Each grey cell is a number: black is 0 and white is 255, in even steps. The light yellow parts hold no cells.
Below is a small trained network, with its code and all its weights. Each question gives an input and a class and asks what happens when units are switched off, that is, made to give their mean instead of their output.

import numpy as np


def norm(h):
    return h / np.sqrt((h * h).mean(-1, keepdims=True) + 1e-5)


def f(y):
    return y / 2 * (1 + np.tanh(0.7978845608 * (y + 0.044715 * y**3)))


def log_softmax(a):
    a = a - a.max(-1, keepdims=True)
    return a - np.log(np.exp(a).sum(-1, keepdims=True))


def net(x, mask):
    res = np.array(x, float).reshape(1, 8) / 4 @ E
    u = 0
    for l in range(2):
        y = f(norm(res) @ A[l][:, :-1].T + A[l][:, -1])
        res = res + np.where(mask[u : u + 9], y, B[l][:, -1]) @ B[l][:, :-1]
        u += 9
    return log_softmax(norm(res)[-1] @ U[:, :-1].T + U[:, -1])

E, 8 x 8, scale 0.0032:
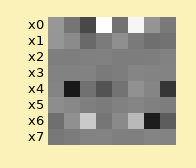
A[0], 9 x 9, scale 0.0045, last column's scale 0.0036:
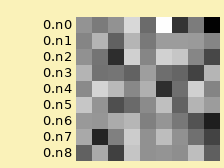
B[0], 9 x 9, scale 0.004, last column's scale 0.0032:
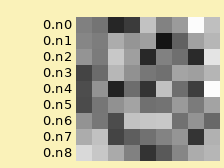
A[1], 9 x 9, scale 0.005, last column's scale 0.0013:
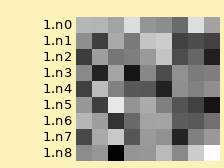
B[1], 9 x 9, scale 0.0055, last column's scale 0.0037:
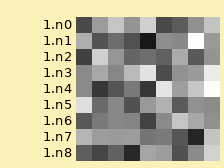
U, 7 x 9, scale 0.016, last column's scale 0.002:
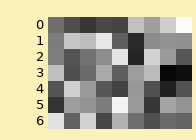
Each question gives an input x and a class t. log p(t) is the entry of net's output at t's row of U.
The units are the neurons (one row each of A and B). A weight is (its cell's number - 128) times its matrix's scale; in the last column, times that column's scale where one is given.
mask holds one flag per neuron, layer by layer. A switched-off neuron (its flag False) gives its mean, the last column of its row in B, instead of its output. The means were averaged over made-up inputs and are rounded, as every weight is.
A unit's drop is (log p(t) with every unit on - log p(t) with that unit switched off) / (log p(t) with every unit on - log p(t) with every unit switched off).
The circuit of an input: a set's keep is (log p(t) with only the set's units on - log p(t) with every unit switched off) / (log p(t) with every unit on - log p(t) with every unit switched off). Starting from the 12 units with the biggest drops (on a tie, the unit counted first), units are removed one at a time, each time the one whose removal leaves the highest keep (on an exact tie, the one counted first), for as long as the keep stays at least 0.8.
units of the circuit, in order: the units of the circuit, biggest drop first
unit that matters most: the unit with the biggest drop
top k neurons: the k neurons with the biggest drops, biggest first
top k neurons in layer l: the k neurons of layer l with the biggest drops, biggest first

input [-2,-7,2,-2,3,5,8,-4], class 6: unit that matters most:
0.n4
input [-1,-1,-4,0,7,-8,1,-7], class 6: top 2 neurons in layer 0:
0.n0, 0.n4
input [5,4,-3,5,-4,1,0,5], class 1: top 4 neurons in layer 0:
0.n2, 0.n8, 0.n1, 0.n5
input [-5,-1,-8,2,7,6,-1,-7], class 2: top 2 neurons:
1.n3, 0.n2
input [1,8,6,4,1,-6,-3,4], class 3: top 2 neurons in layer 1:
1.n0, 1.n3
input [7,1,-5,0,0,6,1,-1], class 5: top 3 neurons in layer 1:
1.n0, 1.n8, 1.n4
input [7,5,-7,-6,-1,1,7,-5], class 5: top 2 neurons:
1.n0, 0.n0
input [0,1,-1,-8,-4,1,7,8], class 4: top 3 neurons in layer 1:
1.n7, 1.n2, 1.n3
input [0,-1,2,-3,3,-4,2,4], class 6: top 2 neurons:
0.n4, 1.n4
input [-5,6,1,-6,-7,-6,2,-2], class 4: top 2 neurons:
1.n7, 0.n0
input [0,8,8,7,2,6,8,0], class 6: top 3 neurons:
0.n4, 1.n7, 1.n4
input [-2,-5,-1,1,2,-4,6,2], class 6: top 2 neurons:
0.n4, 1.n5
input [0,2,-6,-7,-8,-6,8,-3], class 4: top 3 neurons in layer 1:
1.n7, 1.n2, 1.n3
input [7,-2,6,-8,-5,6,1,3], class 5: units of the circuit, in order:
1.n0
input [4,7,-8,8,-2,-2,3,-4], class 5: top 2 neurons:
0.n0, 1.n0
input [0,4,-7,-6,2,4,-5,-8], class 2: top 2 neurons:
0.n4, 1.n7
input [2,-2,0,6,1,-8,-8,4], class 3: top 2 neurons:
0.n2, 1.n3
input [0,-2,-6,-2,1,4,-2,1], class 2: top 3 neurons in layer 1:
1.n7, 1.n3, 1.n4
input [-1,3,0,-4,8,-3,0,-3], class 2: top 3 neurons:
1.n3, 0.n2, 1.n7
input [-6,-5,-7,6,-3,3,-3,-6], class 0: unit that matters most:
1.n4
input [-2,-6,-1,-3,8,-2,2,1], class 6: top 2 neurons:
1.n5, 0.n0
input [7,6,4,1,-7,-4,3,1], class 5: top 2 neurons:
0.n0, 1.n8
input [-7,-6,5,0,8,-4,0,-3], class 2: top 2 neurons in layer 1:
1.n3, 1.n8
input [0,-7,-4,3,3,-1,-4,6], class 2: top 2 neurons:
0.n4, 1.n3
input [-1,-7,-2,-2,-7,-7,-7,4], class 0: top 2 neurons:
0.n4, 1.n4
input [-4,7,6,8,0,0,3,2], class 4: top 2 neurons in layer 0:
0.n4, 0.n1
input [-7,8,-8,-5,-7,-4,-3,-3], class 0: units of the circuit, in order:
1.n4
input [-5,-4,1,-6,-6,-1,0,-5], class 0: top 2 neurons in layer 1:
1.n4, 1.n0
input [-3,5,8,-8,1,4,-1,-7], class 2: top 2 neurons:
1.n3, 0.n8
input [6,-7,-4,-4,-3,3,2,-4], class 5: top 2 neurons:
0.n0, 1.n8
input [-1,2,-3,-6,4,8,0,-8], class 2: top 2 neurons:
1.n3, 0.n2
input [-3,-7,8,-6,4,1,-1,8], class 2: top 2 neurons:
1.n3, 0.n2
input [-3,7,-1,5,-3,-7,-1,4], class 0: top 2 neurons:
1.n4, 0.n2
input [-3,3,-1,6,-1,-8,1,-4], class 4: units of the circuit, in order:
0.n4
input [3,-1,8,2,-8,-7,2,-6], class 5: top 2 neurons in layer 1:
1.n8, 1.n0
